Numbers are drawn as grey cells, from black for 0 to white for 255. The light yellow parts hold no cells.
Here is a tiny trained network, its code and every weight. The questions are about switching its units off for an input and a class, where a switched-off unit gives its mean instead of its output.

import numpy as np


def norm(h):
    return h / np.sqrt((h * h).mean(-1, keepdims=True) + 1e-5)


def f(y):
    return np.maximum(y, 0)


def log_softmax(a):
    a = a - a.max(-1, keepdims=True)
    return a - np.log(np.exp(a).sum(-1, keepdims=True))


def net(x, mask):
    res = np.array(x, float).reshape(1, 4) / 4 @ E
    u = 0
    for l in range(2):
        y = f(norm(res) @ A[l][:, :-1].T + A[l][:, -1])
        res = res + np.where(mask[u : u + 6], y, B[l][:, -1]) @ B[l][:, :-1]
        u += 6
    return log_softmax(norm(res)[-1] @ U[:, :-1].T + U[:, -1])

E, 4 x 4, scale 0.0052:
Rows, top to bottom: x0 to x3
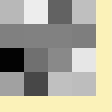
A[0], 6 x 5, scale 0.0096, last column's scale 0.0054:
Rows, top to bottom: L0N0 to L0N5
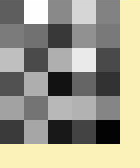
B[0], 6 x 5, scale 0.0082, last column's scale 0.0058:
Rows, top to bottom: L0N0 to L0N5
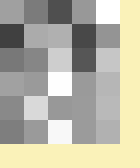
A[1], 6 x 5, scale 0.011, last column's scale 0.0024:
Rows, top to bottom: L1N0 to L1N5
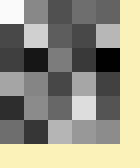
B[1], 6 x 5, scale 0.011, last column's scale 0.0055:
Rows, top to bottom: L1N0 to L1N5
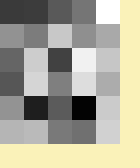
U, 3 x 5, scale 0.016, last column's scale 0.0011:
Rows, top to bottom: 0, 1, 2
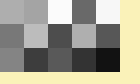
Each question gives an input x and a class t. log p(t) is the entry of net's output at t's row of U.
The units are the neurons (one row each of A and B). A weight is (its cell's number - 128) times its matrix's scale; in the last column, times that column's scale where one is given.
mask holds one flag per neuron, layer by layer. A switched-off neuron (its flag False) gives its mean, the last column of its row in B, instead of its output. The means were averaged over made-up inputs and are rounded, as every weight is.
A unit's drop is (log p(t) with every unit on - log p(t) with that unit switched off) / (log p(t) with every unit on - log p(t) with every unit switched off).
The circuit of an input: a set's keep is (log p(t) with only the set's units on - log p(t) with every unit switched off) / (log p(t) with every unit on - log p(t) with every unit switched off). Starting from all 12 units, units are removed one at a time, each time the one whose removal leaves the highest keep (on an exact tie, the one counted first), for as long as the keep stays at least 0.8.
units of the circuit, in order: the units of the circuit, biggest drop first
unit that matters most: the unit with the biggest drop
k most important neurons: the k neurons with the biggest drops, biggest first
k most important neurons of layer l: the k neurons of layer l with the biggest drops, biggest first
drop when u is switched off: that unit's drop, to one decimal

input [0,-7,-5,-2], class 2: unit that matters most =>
L1N0
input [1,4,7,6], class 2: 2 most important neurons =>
L1N4, L0N3
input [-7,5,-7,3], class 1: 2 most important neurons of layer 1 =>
L1N2, L1N4
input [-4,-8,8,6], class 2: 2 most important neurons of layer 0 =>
L0N3, L0N5
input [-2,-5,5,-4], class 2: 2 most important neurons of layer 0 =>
L0N2, L0N4
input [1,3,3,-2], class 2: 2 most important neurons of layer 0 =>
L0N0, L0N2
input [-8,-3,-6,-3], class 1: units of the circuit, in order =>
L1N2, L1N4
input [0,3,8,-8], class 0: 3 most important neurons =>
L0N3, L0N5, L1N0
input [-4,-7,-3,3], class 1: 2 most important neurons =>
L0N3, L1N2
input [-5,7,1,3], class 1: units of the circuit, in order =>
L1N2, L0N3
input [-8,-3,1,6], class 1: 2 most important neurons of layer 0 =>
L0N3, L0N5
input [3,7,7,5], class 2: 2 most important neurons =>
L1N4, L0N3
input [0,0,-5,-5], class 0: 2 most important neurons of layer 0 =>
L0N0, L0N5
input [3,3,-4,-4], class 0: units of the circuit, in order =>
L1N1
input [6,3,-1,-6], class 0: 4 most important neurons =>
L0N3, L0N5, L1N2, L0N1
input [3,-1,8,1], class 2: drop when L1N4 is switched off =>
1.1
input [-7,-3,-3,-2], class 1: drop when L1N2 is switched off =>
0.8
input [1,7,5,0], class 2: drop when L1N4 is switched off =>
1.2
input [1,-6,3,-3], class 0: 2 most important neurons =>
L0N3, L0N5
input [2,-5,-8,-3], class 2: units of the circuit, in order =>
L1N0
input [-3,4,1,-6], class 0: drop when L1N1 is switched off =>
0.0
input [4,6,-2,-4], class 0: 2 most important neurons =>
L0N3, L1N2
